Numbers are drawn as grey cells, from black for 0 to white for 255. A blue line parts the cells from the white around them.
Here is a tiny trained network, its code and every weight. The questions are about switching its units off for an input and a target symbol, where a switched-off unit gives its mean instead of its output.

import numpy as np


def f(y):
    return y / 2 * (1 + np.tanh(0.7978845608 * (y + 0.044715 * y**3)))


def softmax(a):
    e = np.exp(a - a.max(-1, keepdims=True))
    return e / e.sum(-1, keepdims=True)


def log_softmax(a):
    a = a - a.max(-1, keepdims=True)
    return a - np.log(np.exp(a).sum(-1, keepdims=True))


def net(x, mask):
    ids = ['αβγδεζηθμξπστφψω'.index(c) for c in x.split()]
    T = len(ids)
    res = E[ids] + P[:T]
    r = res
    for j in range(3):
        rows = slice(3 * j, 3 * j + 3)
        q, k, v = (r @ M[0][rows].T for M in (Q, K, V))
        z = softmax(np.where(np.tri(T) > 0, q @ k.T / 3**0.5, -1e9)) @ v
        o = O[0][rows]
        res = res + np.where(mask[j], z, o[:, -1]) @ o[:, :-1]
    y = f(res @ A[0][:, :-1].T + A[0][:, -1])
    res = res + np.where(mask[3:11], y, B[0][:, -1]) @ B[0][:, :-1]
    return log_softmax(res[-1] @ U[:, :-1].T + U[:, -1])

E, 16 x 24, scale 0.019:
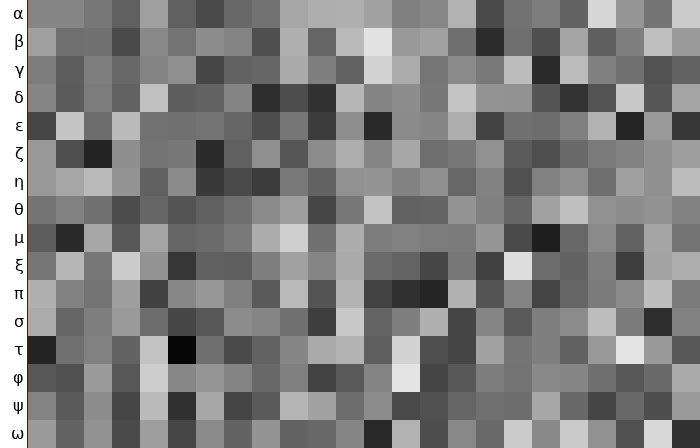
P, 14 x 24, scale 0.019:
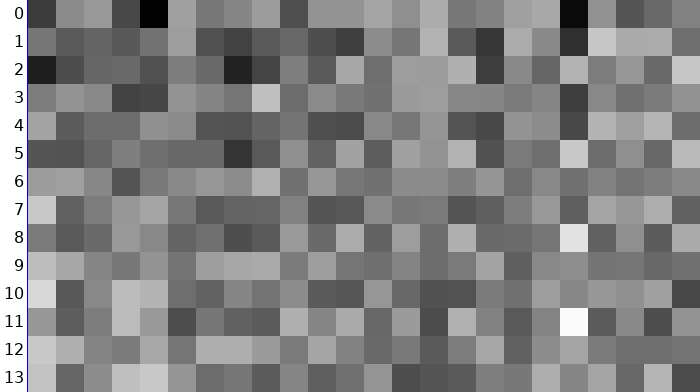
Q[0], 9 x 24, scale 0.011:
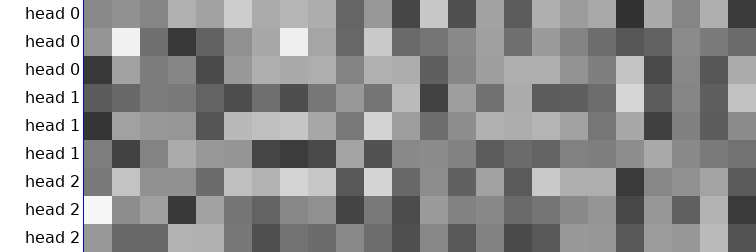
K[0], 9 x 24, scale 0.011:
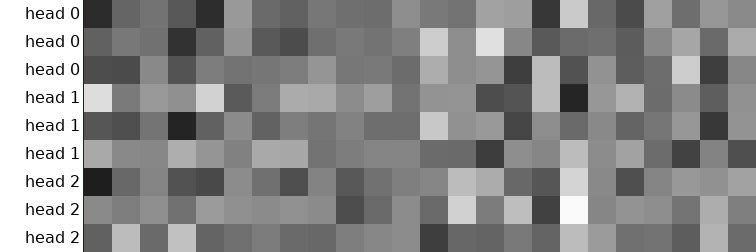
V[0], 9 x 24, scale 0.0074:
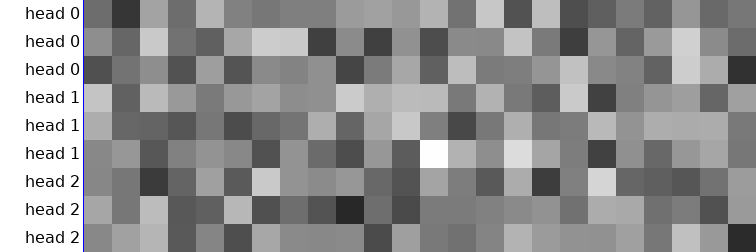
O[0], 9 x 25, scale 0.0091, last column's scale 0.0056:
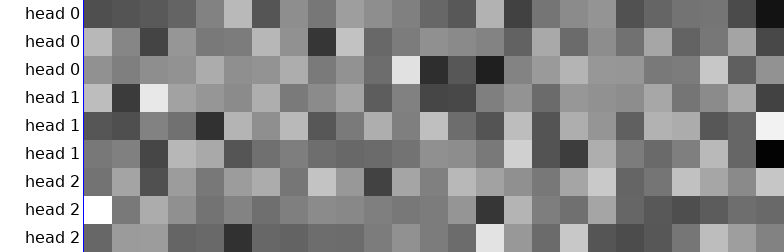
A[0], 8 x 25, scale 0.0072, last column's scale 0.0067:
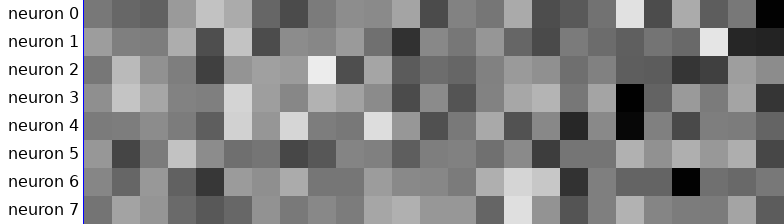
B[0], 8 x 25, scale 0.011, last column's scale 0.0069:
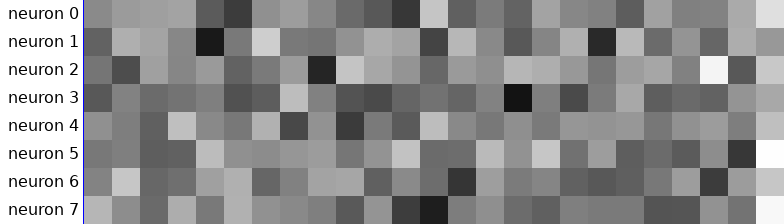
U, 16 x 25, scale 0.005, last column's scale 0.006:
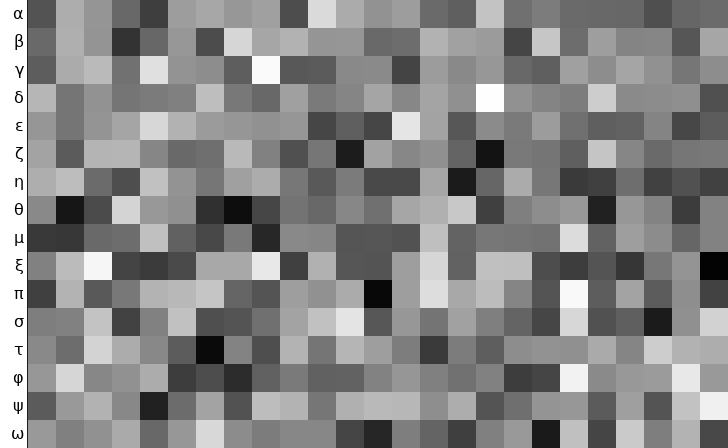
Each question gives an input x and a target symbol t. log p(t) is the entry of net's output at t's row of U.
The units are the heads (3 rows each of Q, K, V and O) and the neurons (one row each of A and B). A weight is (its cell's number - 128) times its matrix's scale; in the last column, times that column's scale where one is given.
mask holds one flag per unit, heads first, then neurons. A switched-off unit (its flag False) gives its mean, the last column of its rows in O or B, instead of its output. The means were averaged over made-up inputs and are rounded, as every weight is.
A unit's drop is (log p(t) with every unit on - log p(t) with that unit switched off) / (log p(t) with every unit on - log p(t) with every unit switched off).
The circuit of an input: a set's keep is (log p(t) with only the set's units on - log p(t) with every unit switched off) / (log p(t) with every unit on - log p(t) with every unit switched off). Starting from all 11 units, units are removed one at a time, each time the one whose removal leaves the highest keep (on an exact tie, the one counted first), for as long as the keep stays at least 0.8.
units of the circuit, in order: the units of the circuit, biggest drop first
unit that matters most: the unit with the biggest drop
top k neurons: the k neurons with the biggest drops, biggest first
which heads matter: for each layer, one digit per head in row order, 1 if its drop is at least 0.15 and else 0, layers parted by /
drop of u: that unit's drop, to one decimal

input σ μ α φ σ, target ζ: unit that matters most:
head 2
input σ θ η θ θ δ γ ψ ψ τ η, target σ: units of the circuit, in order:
(head 2; neuron 1; neuron 0)
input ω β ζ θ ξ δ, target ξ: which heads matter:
100
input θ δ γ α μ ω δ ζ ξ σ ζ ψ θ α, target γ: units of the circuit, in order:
(head 0; neuron 5)
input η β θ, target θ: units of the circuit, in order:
(neuron 7; head 1)
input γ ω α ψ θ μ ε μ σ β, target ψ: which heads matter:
101
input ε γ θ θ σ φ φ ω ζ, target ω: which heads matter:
100
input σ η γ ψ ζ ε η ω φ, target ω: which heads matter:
110
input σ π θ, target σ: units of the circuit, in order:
(head 2; head 1)
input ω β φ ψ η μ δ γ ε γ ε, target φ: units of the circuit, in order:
(head 1; head 0)
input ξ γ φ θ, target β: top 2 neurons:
(neuron 2; neuron 6)
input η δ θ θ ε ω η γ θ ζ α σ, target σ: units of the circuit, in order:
(head 1; head 2)
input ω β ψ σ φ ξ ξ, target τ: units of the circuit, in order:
(neuron 2; neuron 5)
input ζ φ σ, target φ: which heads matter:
010
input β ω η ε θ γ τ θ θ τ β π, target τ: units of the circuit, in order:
(head 0; neuron 0)
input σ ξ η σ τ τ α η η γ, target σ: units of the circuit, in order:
(head 2; neuron 0)
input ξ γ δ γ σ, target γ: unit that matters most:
head 0
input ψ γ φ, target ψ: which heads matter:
001
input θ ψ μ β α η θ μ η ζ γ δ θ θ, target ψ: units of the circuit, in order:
(neuron 1; head 2; head 0; head 1)
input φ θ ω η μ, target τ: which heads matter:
100
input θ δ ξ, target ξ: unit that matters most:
head 0
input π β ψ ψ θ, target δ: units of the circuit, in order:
(head 0; neuron 5)
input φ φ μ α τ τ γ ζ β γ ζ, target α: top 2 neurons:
(neuron 1; neuron 5)
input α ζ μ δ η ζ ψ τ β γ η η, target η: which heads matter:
001
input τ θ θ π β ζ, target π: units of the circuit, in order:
(head 0; neuron 5; neuron 7)
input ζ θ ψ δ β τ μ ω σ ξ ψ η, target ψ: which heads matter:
101
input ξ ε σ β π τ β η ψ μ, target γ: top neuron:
(neuron 4)
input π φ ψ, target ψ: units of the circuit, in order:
(head 2; neuron 0)
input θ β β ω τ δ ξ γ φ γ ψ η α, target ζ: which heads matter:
110
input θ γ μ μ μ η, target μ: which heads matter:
101
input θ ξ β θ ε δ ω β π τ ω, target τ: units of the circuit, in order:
(head 0; neuron 7)
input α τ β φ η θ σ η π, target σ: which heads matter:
111
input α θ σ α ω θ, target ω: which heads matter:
100
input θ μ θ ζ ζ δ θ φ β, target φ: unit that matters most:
head 1
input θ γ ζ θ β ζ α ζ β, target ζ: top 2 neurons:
(neuron 0; neuron 7)
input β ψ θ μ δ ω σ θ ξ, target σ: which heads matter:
011
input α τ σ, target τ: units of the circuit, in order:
(head 0; neuron 0)
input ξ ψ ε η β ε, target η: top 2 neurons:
(neuron 6; neuron 5)
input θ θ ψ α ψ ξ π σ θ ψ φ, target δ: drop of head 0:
0.7
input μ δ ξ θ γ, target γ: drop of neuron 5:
0.1
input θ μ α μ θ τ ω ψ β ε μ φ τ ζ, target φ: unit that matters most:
head 1
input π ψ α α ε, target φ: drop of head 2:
0.0
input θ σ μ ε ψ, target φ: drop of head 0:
0.4
